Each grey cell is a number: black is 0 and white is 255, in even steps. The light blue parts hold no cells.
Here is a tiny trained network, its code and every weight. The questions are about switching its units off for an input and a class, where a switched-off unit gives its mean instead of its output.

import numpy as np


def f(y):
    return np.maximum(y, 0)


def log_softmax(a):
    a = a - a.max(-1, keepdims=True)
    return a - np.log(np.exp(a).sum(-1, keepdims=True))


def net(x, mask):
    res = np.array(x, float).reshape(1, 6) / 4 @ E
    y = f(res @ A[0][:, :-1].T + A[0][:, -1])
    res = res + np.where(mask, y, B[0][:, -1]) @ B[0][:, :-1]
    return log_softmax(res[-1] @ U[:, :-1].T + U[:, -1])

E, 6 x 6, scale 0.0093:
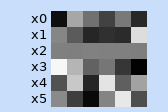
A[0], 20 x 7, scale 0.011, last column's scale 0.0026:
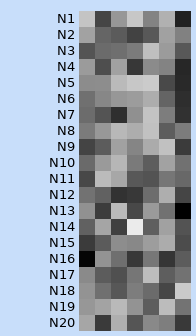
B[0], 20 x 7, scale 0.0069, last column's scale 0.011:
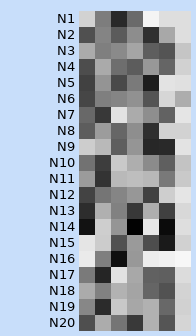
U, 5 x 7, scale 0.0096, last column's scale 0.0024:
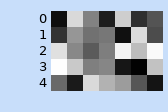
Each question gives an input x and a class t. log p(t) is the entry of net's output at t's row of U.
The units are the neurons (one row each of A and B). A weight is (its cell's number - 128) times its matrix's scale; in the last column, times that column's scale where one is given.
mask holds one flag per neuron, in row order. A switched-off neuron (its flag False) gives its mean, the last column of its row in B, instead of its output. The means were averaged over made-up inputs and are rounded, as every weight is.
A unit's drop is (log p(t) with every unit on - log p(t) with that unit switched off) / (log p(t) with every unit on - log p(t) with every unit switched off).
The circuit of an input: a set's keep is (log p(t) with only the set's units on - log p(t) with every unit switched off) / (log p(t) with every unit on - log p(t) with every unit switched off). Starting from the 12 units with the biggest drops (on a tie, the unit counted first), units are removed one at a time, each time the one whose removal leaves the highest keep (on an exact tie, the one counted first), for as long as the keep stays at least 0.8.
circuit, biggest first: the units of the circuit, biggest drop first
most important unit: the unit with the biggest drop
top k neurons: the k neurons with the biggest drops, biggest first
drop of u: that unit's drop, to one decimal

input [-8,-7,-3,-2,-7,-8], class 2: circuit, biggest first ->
[N1]
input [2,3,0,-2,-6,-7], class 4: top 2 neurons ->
[N11, N14]
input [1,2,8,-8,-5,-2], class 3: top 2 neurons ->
[N9, N15]
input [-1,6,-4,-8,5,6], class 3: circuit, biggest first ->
[N15, N9]
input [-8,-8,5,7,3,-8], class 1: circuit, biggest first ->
[N5, N8]
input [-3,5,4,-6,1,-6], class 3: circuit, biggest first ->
[N9, N15]
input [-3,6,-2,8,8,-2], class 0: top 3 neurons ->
[N14, N9, N15]
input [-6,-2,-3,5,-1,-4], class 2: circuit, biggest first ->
[N1, N9]
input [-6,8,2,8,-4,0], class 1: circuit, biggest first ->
[N2, N12]
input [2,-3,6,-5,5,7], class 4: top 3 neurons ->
[N7, N17, N13]
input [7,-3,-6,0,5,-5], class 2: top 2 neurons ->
[N16, N11]
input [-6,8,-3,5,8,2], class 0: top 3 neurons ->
[N14, N5, N8]
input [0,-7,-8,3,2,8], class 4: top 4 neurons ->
[N17, N7, N2, N12]
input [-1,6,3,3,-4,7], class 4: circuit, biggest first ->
[N17]
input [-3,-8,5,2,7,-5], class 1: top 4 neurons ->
[N5, N8, N13, N20]
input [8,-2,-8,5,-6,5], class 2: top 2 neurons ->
[N16, N14]
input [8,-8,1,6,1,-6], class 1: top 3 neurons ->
[N5, N8, N1]
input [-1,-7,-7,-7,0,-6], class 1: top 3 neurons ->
[N5, N8, N6]
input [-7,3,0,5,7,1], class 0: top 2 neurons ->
[N14, N16]
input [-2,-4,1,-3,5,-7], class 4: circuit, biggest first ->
[N19]
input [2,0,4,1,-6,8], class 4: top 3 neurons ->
[N17, N14, N7]
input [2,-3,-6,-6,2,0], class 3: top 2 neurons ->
[N15, N9]
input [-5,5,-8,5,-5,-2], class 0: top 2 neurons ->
[N16, N20]
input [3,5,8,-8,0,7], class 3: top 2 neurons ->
[N15, N9]
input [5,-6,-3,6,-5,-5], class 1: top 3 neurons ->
[N5, N8, N14]
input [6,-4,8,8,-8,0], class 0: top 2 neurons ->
[N13, N9]
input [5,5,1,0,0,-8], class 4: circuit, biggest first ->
[N11]
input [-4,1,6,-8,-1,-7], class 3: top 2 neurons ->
[N9, N15]
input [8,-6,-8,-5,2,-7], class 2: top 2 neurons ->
[N16, N11]
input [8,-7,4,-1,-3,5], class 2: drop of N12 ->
0.2
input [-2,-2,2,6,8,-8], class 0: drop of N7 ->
0.1
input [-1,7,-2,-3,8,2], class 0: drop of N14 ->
1.8
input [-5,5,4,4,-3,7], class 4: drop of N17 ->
0.3
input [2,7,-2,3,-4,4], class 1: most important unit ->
N12
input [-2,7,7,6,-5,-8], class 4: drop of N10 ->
0.2
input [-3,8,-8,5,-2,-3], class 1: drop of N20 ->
0.0
